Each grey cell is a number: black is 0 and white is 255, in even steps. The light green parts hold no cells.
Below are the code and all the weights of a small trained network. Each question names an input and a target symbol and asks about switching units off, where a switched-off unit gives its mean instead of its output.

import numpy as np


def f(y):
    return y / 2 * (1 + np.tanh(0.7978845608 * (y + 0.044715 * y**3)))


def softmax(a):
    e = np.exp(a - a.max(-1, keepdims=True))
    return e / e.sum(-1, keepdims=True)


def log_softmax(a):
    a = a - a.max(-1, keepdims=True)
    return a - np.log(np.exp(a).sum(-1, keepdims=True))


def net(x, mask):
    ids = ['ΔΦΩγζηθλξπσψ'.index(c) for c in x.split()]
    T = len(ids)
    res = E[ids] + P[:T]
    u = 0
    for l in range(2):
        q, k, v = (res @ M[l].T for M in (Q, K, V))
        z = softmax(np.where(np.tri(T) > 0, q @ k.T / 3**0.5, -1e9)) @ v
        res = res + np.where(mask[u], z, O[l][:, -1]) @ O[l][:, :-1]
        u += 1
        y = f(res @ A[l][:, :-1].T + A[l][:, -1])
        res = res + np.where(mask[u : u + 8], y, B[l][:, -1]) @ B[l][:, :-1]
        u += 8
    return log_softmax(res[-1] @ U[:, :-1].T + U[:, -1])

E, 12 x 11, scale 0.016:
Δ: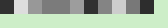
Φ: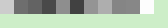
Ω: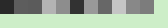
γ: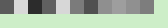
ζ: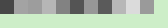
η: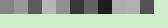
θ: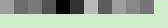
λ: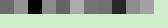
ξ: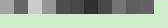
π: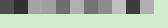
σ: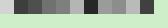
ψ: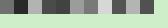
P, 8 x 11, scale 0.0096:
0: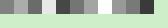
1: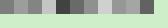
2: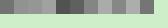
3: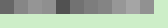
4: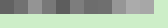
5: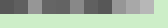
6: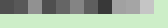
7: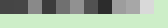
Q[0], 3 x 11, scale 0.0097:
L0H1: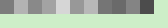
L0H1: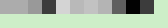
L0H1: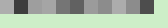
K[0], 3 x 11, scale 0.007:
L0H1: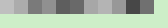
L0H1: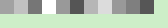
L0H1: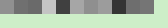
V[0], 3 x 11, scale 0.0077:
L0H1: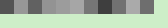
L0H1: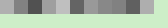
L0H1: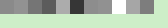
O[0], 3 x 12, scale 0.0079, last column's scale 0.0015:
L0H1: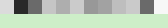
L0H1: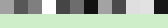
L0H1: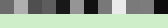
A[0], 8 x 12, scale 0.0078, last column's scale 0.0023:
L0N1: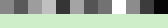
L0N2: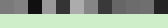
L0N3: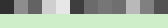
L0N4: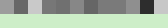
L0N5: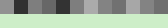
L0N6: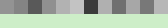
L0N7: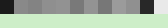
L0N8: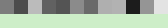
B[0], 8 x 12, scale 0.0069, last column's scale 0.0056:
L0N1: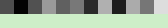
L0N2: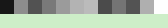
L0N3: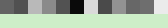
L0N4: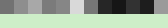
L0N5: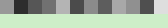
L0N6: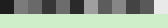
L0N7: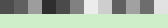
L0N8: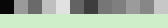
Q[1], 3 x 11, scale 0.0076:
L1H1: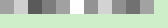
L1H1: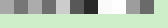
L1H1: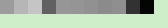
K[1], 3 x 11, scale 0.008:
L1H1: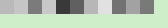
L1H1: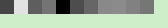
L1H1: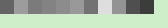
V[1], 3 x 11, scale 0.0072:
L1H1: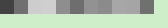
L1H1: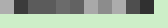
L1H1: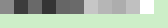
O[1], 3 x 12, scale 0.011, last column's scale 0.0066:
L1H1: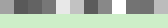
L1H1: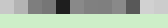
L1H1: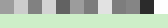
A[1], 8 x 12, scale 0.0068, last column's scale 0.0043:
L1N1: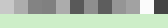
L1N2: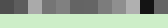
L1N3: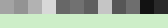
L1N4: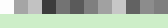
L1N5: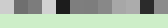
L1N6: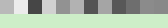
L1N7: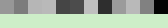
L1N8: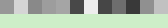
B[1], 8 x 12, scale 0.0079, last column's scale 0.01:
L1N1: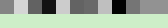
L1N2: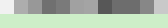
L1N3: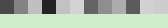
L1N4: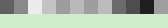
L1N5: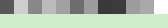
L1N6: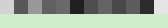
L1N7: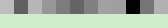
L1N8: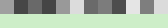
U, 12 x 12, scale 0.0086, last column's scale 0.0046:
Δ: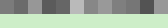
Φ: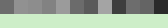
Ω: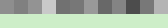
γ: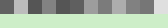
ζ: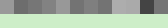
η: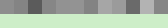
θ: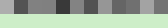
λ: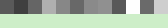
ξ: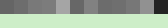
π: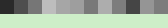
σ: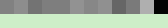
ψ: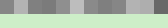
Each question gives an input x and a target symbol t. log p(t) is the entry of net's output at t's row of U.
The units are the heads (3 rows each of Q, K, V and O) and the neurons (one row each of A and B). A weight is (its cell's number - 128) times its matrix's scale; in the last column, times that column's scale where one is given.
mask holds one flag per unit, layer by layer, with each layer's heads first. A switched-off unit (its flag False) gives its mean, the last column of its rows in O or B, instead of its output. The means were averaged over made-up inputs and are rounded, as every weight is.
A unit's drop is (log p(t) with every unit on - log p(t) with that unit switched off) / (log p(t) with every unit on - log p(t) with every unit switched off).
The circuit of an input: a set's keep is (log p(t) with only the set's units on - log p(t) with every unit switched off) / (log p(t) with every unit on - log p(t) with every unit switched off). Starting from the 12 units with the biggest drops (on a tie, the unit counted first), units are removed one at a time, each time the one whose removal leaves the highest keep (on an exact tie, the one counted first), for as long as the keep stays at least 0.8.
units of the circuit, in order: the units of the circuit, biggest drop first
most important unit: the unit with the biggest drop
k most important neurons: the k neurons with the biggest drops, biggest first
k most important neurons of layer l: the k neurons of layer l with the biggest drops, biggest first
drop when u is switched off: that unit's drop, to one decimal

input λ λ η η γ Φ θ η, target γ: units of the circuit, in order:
L0H1; L1N8
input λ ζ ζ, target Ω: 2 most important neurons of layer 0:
L0N3; L0N2
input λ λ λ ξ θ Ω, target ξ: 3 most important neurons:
L0N4; L0N7; L0N3
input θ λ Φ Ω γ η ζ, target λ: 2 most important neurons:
L0N1; L1N3
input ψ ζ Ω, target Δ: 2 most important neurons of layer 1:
L1N8; L1N4
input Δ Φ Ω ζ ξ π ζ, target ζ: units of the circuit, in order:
L1H1; L0N8
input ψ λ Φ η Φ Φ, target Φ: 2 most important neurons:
L1N6; L0N7
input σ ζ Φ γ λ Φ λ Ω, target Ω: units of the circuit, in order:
L1N7; L0N3; L0H1
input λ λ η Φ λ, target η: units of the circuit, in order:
L0H1; L1H1; L0N3
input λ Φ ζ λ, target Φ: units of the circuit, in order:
L1H1; L1N6
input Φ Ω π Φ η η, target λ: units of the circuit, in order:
L0H1; L0N1
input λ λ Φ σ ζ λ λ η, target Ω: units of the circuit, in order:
L1N7; L0N3; L0H1
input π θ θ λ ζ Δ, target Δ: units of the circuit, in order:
L0N7; L0H1
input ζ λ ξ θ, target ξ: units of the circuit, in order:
L1H1; L0N4
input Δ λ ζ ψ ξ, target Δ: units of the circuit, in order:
L0H1; L1N5; L1N8
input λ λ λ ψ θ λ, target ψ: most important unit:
L0N4
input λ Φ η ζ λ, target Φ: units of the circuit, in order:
L1H1; L1N6; L0N5
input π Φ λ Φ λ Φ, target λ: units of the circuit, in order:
L1H1; L0N2; L0H1
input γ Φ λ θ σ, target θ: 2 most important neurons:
L0N4; L0N6
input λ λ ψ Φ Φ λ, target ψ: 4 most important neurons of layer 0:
L0N4; L0N6; L0N5; L0N2
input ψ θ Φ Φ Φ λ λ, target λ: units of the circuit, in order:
L0H1; L1H1
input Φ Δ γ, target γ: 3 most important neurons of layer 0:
L0N6; L0N7; L0N3
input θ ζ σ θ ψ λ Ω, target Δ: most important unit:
L0H1
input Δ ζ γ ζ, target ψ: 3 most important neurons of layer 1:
L1N3; L1N5; L1N2
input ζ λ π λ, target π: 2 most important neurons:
L0N8; L0N2
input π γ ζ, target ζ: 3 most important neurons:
L0N8; L1N2; L0N3
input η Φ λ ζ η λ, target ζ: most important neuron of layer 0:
L0N3
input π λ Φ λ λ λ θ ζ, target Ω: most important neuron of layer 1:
L1N7
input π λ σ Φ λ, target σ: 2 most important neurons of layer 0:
L0N4; L0N2
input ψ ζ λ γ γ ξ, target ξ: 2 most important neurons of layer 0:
L0N4; L0N8
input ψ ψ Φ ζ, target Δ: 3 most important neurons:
L0N7; L1N4; L0N4
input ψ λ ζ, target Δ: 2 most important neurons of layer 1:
L1N8; L1N7
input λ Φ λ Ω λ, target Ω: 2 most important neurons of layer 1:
L1N6; L1N5
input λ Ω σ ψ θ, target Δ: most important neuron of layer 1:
L1N4
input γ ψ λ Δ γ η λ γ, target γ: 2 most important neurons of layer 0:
L0N6; L0N8
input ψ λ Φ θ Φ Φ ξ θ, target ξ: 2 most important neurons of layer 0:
L0N4; L0N8
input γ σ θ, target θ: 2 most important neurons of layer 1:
L1N7; L1N5
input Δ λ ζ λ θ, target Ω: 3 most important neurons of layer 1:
L1N7; L1N5; L1N4
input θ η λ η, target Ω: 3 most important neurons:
L1N7; L0N3; L0N2
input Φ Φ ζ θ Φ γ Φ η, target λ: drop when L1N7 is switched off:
0.1
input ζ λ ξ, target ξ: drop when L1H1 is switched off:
1.0
